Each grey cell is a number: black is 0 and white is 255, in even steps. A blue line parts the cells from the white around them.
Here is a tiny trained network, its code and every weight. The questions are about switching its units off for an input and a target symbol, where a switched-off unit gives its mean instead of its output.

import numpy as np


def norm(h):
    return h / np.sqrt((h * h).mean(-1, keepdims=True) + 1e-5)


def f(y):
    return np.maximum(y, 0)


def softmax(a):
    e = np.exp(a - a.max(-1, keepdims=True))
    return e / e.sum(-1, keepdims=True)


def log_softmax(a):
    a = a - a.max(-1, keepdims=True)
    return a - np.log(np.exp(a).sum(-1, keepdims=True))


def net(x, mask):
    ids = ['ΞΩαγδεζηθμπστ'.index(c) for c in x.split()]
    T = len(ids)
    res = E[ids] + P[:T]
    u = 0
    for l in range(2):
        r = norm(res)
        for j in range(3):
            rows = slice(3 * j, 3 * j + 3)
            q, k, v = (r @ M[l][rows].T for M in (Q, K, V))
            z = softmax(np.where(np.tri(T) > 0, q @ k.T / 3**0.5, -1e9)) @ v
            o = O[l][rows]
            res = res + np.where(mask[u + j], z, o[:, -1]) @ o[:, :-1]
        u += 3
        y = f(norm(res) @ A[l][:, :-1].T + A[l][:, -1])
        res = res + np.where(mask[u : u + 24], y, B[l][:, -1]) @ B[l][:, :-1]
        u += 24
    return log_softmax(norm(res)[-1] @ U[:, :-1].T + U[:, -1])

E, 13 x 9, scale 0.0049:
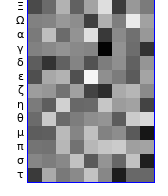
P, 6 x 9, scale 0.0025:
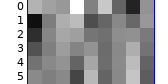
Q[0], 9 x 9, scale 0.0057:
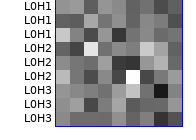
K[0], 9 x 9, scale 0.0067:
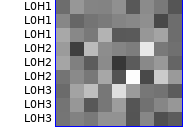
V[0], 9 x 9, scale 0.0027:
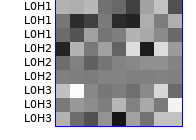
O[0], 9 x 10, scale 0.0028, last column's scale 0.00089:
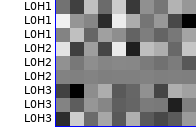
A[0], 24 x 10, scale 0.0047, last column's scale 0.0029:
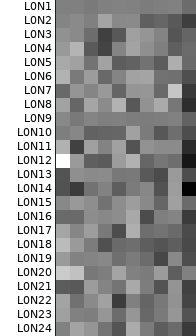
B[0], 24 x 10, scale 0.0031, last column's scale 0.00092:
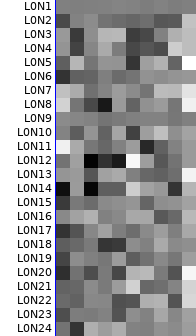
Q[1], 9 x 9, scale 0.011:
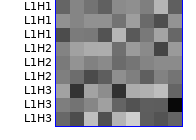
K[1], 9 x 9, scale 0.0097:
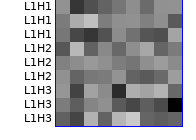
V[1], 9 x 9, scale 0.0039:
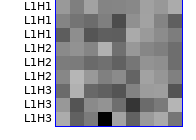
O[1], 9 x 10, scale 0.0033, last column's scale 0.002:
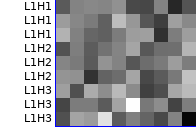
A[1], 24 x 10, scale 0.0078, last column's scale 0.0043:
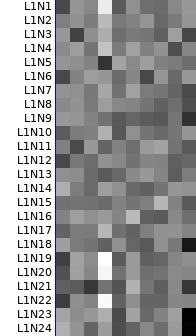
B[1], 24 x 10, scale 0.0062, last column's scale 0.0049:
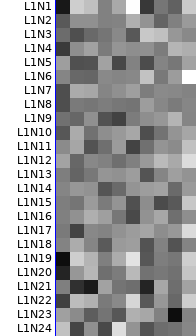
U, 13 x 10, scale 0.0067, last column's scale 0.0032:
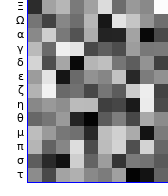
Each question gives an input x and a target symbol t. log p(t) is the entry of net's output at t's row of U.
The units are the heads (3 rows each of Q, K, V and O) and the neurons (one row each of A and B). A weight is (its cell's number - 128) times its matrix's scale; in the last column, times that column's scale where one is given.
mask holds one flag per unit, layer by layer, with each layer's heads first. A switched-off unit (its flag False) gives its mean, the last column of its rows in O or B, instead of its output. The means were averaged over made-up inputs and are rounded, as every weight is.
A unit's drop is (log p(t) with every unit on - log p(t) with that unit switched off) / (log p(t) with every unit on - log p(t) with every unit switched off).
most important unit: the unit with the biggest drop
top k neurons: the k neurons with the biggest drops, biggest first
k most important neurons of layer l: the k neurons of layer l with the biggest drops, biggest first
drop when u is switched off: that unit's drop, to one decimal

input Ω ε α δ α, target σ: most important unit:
L1N5
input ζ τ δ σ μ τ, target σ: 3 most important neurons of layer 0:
(L0N20; L0N14; L0N13)
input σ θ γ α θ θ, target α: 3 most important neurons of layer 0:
(L0N8; L0N11; L0N7)
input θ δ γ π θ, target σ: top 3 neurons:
(L1N5; L0N7; L0N20)
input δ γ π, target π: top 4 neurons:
(L1N1; L1N19; L1N5; L1N22)
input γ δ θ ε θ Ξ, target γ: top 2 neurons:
(L0N14; L1N16)
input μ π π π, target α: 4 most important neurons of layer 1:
(L1N6; L1N11; L1N17; L1N12)
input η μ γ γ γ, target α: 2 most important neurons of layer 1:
(L1N18; L1N17)
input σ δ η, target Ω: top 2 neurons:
(L0N14; L1N1)
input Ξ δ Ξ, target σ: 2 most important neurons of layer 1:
(L1N5; L1N12)
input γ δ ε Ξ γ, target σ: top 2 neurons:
(L1N5; L1N13)
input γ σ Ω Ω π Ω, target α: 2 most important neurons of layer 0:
(L0N8; L0N11)
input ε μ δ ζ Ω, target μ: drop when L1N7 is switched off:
0.0
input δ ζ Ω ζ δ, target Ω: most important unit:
L0H1
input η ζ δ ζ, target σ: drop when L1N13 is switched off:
0.2
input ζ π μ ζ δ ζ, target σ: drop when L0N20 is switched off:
0.2
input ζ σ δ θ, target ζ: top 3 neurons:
(L0N14; L1N1; L1N19)
